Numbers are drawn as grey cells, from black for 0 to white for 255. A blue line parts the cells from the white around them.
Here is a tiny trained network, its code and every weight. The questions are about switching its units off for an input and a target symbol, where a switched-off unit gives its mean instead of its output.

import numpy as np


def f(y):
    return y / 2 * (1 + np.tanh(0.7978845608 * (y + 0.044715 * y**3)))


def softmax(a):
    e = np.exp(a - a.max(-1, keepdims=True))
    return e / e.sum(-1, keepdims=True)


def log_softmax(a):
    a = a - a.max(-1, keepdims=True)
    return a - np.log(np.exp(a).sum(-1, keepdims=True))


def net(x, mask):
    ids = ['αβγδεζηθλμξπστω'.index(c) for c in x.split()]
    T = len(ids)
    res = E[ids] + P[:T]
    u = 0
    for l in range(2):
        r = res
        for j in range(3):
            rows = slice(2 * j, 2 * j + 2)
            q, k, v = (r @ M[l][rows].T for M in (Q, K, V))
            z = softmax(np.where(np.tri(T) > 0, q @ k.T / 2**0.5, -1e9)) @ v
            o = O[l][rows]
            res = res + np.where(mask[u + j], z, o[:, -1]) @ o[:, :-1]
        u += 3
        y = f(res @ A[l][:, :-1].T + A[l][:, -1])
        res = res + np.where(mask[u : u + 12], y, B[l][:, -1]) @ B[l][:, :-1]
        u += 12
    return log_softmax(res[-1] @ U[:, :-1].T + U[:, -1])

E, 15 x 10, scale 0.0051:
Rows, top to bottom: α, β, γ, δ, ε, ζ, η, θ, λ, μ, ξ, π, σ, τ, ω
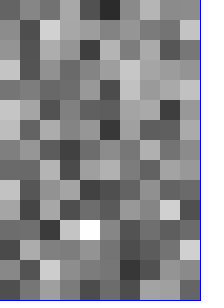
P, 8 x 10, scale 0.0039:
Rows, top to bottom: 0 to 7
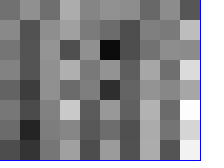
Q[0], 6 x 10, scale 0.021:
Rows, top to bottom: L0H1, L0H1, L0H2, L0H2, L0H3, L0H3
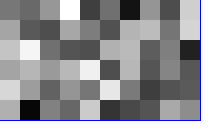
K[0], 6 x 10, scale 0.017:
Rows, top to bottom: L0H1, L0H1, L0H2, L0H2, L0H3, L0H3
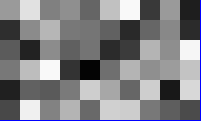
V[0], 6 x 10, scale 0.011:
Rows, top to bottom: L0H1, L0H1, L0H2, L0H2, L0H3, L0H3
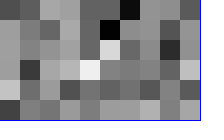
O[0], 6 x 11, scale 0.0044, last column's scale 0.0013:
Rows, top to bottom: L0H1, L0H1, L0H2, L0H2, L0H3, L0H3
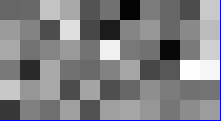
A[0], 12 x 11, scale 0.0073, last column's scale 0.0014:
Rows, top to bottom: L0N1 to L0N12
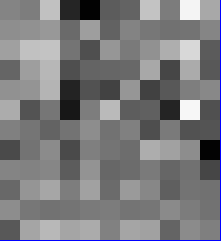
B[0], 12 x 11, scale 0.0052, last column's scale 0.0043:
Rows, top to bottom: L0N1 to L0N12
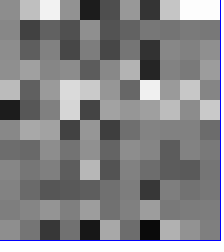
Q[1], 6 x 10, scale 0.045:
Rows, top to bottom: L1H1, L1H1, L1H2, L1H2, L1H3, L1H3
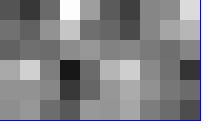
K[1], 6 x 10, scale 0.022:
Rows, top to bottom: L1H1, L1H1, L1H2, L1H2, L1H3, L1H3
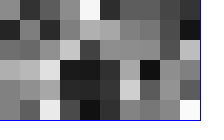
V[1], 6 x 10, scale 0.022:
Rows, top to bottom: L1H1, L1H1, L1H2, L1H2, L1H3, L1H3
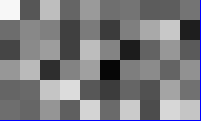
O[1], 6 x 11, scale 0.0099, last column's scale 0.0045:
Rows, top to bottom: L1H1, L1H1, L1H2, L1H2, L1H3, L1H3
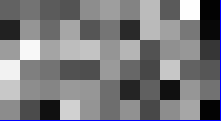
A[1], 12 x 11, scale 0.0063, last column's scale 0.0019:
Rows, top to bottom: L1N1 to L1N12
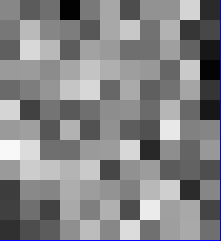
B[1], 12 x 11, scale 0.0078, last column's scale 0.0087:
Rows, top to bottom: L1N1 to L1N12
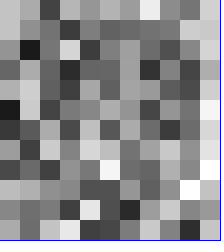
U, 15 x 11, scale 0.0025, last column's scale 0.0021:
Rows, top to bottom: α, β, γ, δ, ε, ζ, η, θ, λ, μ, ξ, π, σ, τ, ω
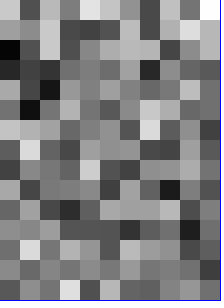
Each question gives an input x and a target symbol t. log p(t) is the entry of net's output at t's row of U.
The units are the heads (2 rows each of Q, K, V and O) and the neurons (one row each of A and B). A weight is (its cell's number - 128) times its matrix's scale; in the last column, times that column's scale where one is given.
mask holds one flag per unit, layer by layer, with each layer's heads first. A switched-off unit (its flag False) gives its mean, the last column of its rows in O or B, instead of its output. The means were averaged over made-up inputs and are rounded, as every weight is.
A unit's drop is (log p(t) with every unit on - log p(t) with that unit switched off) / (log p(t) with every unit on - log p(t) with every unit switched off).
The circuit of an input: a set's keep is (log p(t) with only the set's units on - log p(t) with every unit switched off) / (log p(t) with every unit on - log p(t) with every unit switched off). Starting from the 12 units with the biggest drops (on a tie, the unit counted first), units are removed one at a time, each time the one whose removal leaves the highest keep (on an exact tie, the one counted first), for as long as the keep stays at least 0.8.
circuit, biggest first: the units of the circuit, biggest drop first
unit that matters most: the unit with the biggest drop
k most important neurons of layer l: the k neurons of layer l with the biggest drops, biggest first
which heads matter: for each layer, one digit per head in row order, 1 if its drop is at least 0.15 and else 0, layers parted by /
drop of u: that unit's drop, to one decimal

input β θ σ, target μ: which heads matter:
010 / 111
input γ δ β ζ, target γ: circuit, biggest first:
L1H2; L1H3; L0H2; L0N1
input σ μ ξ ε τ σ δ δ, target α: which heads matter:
000 / 110
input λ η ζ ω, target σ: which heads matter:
100 / 011
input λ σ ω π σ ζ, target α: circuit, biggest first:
L1H1; L1N8
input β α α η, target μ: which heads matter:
010 / 111
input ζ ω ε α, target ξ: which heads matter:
100 / 011
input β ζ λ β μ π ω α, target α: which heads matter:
000 / 100
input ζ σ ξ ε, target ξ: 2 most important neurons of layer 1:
L1N6; L1N1
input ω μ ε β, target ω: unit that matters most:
L1H1
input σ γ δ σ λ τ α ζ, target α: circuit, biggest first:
L1H1; L1N8; L0H3
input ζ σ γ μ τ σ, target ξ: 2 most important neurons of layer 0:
L0N1; L0N6
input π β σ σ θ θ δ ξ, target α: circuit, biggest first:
L1H1; L1N8; L1H2; L0N1
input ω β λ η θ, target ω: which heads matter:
110 / 111
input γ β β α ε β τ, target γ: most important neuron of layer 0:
L0N1
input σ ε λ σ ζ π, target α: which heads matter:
000 / 100
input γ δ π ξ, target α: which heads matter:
000 / 010
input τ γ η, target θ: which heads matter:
100 / 111
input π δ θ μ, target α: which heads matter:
000 / 110
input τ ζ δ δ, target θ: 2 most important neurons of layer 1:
L1N4; L1N5
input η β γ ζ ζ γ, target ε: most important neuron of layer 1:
L1N1
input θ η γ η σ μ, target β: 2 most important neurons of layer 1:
L1N10; L1N2
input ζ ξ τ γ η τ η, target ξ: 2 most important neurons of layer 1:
L1N6; L1N1
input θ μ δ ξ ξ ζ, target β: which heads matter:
010 / 101
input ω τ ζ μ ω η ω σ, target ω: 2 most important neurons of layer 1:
L1N9; L1N3
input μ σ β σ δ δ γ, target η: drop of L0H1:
0.2
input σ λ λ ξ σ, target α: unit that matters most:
L0N1
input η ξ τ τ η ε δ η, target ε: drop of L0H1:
0.2
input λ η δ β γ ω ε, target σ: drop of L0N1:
0.7
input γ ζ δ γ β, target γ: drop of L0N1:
0.1
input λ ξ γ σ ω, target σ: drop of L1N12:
0.3
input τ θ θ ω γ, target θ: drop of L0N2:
0.0
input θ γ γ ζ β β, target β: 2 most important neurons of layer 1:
L1N10; L1N2
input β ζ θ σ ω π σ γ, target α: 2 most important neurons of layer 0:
L0N1; L0N4
